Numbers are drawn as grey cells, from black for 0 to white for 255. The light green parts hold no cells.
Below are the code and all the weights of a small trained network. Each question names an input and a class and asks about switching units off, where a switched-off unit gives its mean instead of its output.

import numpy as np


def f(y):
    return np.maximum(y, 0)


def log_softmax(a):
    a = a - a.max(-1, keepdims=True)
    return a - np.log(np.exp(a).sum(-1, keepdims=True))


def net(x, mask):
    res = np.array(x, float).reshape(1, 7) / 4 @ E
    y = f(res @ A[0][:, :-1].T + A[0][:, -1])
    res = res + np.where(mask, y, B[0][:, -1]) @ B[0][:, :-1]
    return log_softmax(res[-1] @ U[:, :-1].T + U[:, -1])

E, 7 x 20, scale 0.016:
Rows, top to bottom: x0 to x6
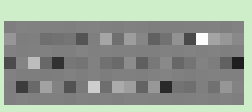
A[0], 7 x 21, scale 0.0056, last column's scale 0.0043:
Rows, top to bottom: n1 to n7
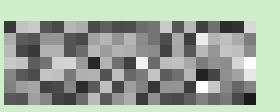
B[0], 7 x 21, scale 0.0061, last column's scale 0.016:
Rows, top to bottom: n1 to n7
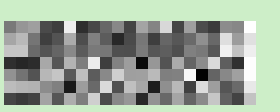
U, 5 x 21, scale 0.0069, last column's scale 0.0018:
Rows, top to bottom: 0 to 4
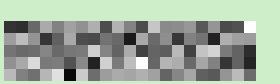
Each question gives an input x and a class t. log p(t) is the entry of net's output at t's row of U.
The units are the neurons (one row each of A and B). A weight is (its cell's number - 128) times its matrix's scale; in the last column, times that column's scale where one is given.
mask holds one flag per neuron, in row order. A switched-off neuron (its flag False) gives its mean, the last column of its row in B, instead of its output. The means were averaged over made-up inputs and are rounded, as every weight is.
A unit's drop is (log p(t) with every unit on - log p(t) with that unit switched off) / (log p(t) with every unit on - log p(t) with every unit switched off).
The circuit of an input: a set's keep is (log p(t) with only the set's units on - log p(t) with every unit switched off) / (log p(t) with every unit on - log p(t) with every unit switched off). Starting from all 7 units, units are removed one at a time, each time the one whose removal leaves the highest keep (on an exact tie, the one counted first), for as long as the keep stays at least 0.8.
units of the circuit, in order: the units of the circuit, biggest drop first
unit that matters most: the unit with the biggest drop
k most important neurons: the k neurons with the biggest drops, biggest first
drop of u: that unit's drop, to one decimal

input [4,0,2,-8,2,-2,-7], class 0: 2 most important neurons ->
n4, n6
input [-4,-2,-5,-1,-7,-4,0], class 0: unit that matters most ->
n4
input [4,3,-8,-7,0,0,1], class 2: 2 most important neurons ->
n4, n1
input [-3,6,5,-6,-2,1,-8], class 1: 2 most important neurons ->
n3, n2
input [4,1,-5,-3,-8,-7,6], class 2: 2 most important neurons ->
n4, n5
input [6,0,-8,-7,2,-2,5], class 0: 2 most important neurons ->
n4, n6
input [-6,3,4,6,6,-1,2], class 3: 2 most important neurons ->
n4, n6
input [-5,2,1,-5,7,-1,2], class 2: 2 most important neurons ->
n4, n1
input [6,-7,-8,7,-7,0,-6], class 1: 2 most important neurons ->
n1, n4
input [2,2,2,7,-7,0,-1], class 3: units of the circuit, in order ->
n4, n6
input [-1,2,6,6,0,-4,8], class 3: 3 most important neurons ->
n6, n3, n2
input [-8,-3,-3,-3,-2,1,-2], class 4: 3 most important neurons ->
n7, n5, n1
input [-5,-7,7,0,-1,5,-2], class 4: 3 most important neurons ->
n4, n5, n1
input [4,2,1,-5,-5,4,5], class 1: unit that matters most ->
n2
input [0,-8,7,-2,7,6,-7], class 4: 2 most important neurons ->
n5, n4
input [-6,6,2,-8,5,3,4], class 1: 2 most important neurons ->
n3, n2
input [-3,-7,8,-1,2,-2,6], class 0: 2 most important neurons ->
n3, n2
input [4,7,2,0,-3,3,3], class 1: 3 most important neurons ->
n4, n2, n3
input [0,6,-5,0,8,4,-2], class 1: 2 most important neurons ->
n4, n2
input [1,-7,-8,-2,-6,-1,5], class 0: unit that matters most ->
n6
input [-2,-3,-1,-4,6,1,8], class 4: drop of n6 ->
-0.1
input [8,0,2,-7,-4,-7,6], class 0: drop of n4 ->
0.2
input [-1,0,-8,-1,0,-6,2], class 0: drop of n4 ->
0.8
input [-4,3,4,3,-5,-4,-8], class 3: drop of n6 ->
0.1
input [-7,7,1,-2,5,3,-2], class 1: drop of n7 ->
0.0
